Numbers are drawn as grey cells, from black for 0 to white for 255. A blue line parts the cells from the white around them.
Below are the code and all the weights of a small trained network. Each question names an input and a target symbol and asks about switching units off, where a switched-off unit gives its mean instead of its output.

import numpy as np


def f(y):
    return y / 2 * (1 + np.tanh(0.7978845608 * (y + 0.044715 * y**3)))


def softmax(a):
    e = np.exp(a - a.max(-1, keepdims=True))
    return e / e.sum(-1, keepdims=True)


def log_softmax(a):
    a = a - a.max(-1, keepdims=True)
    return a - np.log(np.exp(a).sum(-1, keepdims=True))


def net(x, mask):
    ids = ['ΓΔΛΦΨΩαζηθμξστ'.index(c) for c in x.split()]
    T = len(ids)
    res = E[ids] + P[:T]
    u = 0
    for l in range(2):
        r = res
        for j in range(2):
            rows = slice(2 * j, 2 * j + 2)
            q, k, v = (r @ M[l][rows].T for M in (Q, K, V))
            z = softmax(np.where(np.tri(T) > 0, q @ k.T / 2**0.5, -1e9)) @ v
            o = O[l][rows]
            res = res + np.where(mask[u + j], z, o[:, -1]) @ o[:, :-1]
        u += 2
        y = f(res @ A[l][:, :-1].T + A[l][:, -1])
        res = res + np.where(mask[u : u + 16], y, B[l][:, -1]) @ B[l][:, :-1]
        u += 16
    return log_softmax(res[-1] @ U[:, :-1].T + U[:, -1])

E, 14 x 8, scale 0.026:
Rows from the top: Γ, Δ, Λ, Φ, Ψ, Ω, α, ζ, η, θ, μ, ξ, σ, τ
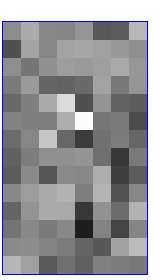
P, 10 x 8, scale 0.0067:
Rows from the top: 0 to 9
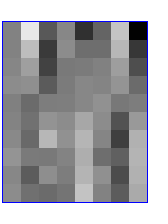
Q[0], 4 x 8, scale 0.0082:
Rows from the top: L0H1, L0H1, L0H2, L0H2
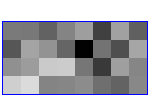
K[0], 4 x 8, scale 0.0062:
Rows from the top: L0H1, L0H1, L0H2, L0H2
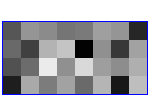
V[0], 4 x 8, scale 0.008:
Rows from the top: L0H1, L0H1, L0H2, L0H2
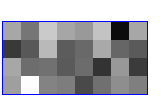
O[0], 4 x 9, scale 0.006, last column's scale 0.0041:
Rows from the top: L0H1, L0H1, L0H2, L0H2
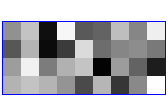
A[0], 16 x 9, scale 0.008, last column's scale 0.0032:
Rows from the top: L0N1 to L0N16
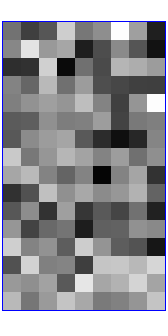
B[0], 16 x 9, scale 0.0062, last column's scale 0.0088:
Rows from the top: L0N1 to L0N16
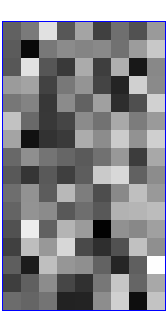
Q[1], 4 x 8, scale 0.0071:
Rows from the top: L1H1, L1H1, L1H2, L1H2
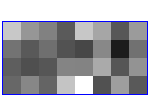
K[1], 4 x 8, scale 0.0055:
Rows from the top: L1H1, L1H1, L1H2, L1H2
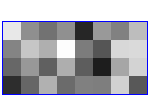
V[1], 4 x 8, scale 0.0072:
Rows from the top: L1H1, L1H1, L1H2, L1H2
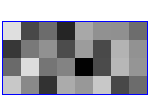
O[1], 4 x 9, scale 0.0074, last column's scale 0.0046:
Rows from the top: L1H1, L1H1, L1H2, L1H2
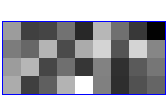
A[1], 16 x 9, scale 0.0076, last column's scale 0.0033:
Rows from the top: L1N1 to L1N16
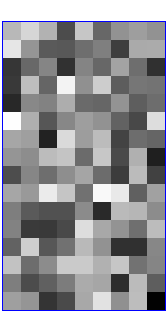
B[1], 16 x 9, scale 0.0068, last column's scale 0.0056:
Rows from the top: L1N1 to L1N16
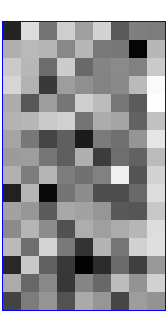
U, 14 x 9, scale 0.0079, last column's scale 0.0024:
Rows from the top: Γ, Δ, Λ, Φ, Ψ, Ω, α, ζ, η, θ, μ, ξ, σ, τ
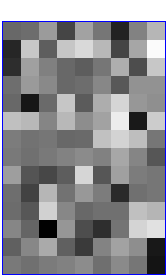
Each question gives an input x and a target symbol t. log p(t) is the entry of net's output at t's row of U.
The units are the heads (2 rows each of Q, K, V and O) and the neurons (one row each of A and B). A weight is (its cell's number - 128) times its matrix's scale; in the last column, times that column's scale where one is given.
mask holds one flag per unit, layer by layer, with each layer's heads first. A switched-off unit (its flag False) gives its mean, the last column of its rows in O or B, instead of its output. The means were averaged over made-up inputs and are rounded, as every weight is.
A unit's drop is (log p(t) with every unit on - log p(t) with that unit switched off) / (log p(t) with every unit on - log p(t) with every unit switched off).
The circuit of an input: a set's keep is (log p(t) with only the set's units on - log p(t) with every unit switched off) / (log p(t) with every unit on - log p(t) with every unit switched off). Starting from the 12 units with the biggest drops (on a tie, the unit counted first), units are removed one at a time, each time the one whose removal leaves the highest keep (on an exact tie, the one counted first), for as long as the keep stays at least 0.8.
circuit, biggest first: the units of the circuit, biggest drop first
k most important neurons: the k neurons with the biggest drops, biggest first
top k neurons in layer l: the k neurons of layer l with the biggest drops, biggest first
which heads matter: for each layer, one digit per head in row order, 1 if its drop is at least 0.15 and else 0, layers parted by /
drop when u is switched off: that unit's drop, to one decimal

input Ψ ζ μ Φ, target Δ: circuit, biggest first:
[L1H1, L1N1, L0N12, L0N16]
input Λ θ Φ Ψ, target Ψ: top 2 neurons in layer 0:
[L0N7, L0N2]
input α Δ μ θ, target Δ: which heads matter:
00 / 11
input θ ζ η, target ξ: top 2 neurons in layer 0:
[L0N16, L0N1]
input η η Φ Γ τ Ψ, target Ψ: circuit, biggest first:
[L0N7, L0N2]
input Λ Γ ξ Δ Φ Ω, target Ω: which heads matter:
10 / 00
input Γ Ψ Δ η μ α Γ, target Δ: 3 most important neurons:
[L1N1, L0N12, L0N7]
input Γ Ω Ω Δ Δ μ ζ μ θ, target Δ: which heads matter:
11 / 11
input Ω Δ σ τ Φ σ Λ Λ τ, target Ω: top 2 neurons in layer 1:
[L1N2, L1N6]
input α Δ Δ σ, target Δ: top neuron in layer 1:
[L1N1]
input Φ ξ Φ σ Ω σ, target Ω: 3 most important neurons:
[L0N3, L1N3, L0N9]
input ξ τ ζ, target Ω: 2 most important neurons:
[L1N2, L1N6]
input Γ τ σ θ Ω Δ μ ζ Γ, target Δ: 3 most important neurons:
[L1N1, L0N7, L0N12]
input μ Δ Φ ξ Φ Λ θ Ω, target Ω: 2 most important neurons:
[L0N14, L0N16]
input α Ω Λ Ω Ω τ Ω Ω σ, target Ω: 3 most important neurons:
[L0N3, L1N3, L1N11]
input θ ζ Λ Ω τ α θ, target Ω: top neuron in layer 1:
[L1N6]
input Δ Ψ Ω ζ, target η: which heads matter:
00 / 01
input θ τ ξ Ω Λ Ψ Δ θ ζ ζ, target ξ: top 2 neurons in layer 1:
[L1N7, L1N5]
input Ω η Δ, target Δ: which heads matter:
01 / 00
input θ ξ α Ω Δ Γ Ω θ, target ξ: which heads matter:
10 / 00
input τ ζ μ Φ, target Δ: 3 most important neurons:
[L1N1, L0N7, L0N12]
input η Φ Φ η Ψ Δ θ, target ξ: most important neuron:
[L1N7]
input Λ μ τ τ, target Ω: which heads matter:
00 / 01
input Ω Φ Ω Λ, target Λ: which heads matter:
00 / 00
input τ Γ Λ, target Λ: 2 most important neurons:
[L1N10, L0N2]
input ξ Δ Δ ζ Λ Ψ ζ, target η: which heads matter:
01 / 00
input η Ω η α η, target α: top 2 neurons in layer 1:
[L1N12, L1N13]
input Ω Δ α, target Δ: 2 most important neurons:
[L1N1, L0N16]
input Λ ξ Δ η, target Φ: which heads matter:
00 / 01
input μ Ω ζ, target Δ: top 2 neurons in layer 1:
[L1N1, L1N11]
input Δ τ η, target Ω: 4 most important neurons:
[L1N6, L1N2, L0N14, L0N15]
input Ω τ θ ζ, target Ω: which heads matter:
00 / 10
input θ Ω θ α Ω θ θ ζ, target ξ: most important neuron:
[L1N7]
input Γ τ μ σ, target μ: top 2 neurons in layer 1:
[L1N10, L1N4]
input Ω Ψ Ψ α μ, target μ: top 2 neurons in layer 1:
[L1N10, L1N9]
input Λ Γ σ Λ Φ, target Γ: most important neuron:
[L1N8]
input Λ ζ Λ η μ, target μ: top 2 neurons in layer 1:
[L1N9, L1N10]
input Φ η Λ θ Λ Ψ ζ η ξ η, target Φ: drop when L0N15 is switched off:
-0.1
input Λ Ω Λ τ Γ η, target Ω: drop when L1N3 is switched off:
-0.1
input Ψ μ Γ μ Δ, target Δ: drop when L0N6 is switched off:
0.0
